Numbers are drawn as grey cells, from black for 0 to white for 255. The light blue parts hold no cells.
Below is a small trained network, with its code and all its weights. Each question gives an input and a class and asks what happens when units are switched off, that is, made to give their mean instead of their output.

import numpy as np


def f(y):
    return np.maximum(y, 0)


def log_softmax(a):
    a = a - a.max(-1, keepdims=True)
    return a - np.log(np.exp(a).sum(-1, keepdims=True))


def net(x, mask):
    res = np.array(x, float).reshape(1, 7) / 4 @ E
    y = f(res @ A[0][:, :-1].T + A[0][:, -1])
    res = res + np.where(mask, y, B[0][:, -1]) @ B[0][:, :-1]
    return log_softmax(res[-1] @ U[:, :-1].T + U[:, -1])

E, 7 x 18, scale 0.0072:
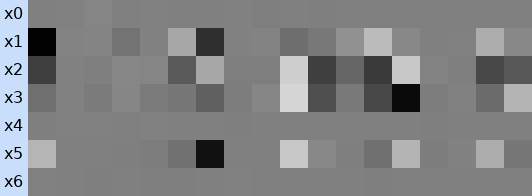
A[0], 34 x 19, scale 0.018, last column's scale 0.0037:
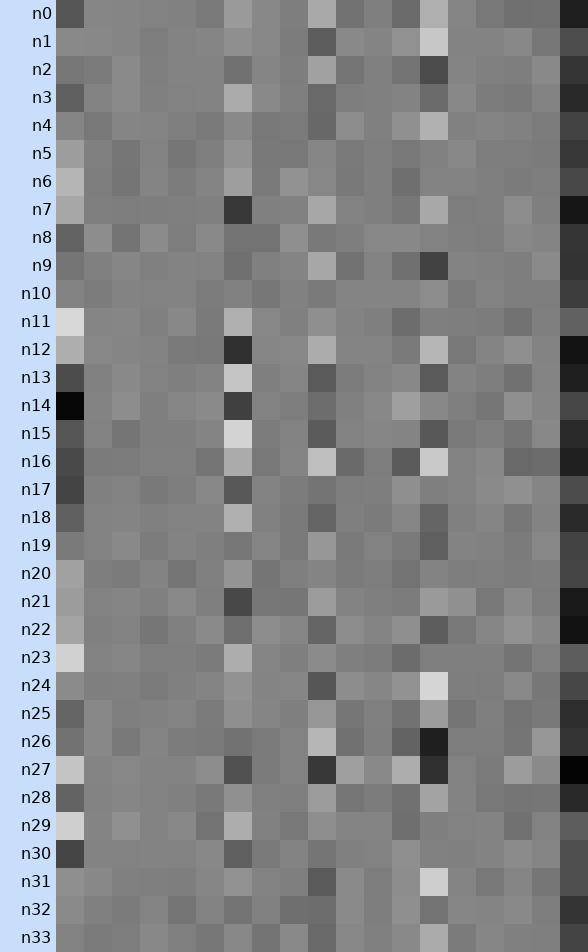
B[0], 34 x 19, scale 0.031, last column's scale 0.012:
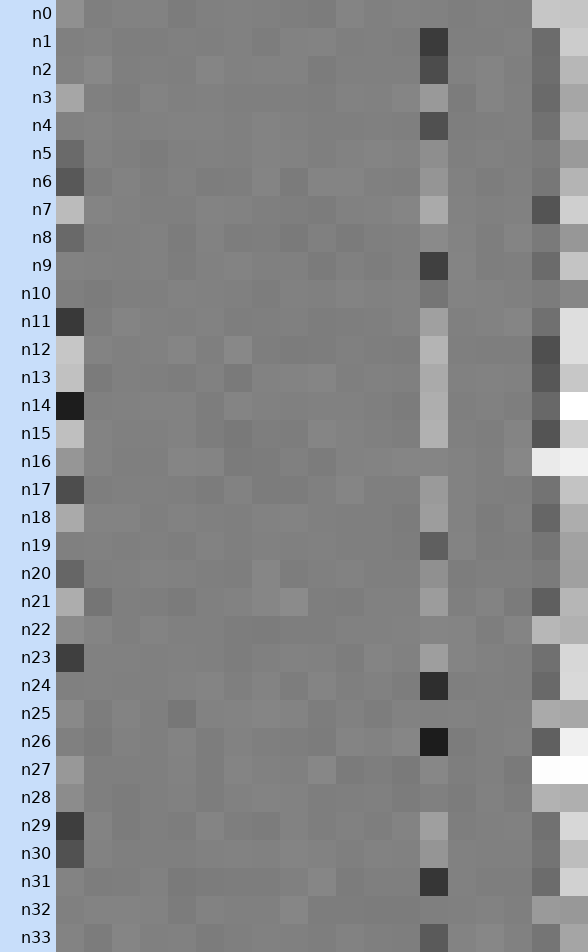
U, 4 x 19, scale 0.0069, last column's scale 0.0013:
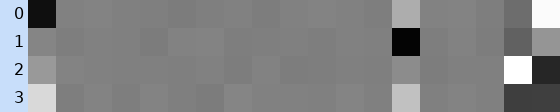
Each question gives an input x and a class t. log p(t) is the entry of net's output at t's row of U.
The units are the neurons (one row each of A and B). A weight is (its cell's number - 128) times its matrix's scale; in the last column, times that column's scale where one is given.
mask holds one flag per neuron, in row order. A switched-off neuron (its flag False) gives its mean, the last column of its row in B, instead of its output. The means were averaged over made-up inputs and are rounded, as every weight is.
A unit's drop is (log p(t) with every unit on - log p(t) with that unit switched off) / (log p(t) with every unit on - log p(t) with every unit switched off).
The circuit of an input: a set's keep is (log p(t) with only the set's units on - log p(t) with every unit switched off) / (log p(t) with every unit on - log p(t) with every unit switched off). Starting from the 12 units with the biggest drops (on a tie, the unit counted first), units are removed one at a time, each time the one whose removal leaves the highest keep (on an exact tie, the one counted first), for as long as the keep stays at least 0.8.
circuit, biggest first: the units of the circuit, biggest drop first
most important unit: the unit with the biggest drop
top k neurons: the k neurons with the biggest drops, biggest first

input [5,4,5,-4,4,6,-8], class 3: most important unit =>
n12
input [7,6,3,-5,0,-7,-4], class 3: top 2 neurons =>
[n13, n15]
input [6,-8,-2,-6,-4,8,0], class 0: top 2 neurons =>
[n11, n29]
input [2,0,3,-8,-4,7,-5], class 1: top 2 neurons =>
[n24, n31]
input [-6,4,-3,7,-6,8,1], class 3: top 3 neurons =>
[n12, n7, n21]
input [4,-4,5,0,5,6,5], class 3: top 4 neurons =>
[n12, n27, n7, n21]
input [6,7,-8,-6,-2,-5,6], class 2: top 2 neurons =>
[n27, n22]
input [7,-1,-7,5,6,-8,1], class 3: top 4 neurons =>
[n15, n13, n16, n18]
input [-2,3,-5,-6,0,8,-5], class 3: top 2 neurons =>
[n12, n7]
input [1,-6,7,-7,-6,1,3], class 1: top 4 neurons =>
[n24, n31, n27, n1]
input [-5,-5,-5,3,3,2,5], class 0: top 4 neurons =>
[n16, n11, n23, n29]
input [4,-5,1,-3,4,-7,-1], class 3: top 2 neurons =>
[n15, n13]
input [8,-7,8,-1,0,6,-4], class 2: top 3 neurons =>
[n16, n0, n14]
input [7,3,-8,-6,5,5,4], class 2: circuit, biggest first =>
[n27]
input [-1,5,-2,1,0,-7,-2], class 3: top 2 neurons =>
[n13, n15]
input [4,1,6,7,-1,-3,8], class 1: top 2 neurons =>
[n26, n27]
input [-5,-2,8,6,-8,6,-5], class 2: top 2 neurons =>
[n16, n0]
